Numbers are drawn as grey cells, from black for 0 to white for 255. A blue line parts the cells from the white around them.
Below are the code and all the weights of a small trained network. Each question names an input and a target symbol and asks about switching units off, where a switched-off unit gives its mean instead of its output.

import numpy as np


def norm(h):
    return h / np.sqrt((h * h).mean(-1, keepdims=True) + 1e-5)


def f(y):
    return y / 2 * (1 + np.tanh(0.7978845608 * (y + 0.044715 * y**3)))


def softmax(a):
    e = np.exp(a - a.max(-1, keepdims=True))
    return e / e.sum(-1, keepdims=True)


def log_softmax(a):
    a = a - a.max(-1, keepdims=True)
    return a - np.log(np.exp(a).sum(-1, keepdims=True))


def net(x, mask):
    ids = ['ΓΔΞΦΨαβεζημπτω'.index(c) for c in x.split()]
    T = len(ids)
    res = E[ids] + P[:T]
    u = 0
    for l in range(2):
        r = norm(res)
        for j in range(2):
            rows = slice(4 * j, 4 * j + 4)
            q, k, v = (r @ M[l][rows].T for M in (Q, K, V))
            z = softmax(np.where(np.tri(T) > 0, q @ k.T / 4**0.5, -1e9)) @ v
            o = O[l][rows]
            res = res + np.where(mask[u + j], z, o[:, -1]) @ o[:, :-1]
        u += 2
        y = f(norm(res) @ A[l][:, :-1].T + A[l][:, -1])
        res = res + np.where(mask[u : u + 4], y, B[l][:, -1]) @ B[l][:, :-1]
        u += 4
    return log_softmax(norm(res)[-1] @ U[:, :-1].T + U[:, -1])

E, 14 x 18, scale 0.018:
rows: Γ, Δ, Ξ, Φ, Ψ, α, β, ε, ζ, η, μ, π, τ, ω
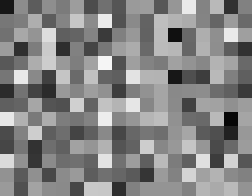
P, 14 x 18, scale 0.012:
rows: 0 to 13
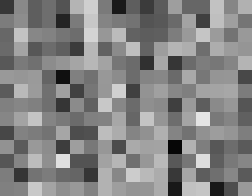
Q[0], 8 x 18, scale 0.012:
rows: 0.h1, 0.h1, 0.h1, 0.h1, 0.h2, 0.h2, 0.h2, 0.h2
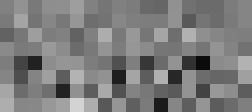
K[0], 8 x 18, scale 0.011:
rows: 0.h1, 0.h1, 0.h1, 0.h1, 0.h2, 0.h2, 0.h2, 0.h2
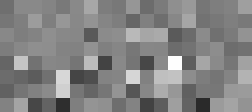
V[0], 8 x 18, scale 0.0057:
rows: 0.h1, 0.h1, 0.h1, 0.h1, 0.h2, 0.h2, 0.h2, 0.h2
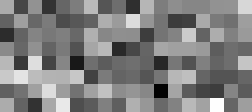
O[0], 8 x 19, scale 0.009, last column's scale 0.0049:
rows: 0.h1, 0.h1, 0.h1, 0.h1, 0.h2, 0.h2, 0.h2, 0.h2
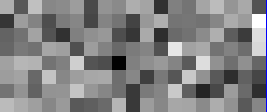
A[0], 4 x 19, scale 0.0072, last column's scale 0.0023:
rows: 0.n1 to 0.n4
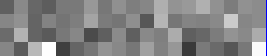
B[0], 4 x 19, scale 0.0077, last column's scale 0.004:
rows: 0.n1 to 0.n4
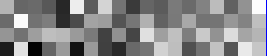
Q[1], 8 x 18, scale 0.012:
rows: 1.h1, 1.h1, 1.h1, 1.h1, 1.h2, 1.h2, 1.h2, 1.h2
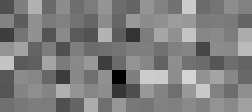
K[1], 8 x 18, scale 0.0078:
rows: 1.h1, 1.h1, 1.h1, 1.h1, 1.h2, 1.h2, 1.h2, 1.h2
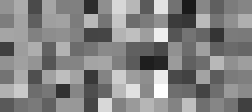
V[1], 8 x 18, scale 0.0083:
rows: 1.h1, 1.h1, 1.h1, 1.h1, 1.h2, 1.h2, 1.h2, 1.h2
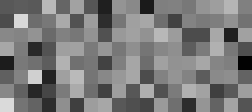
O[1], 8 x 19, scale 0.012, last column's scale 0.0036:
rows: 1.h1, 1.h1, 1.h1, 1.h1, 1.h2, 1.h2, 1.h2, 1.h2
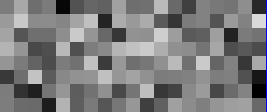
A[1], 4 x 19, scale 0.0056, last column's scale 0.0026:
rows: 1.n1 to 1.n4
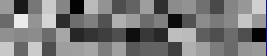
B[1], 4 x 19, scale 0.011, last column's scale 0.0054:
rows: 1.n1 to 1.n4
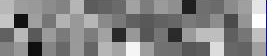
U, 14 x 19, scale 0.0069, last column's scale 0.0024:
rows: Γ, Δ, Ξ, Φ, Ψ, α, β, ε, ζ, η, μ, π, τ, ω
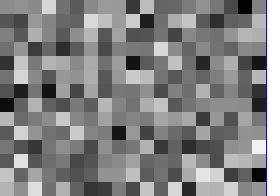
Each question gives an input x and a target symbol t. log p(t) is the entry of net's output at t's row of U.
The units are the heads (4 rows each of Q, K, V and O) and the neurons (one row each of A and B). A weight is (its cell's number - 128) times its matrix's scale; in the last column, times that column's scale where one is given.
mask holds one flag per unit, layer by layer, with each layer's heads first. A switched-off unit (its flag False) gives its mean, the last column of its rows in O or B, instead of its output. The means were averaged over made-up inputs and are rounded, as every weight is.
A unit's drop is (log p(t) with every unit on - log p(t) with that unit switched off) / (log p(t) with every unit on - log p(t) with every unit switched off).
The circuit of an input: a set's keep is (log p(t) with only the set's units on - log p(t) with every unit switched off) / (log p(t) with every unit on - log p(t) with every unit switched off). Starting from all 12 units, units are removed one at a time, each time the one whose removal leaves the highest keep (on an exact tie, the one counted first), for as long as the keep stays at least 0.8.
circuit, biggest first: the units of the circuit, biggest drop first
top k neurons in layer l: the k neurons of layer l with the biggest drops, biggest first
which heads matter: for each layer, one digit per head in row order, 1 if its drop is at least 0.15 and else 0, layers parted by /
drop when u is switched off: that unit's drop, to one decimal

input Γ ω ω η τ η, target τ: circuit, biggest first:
(0.h2)
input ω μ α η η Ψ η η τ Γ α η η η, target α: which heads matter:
00 / 10
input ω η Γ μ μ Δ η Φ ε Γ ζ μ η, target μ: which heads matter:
01 / 01
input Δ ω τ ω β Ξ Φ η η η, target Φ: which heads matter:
10 / 11
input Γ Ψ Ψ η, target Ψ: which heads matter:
01 / 01
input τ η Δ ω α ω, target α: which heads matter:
00 / 10
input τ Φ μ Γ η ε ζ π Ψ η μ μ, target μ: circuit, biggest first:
(0.h2, 1.h2)
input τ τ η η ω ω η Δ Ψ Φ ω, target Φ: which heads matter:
00 / 00
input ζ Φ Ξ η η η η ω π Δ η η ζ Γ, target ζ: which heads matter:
00 / 10
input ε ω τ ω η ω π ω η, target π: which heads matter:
00 / 11
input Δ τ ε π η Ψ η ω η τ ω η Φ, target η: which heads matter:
01 / 10
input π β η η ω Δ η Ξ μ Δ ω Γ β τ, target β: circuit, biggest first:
(0.h2, 1.h2)
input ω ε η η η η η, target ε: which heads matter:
10 / 11
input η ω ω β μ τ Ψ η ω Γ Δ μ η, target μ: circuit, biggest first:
(1.h2)
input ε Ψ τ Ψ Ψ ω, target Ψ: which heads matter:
01 / 00
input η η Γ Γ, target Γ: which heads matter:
00 / 01
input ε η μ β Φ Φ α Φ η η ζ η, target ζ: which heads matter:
10 / 10
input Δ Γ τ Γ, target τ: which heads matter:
01 / 00
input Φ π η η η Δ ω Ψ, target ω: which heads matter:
01 / 00
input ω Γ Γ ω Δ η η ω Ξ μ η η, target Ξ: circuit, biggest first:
(1.h1)
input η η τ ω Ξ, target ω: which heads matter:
01 / 00
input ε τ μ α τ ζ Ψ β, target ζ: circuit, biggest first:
(1.h1, 0.h1)
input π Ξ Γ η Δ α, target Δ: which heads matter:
01 / 00
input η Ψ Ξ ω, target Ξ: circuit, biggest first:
(1.h1, 1.n2)
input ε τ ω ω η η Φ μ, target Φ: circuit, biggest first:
(1.h1, 1.h2)
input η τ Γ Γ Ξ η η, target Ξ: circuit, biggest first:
(1.h1, 1.n2)
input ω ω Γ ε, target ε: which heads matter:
10 / 10
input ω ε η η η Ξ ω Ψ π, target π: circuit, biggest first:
(1.h1)
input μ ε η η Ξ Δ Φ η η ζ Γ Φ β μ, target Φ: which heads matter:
00 / 10
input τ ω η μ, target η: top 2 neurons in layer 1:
(1.n1, 1.n2)
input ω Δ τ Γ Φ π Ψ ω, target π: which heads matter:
10 / 11
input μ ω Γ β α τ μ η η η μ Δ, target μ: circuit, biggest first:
(0.h2, 1.h2)
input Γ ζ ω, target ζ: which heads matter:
00 / 10
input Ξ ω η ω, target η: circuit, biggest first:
(0.h2)
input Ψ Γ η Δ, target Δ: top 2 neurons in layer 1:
(1.n1, 1.n3)
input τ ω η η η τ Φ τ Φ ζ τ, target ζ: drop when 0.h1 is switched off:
0.3
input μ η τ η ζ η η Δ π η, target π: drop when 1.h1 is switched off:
0.2
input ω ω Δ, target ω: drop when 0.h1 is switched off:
0.2
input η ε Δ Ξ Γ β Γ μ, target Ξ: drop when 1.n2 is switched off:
0.3
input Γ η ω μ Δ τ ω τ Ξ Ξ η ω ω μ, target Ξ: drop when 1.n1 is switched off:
0.1
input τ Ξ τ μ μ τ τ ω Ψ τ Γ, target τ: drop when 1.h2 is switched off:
-0.1
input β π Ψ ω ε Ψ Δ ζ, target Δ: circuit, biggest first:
(0.h2)
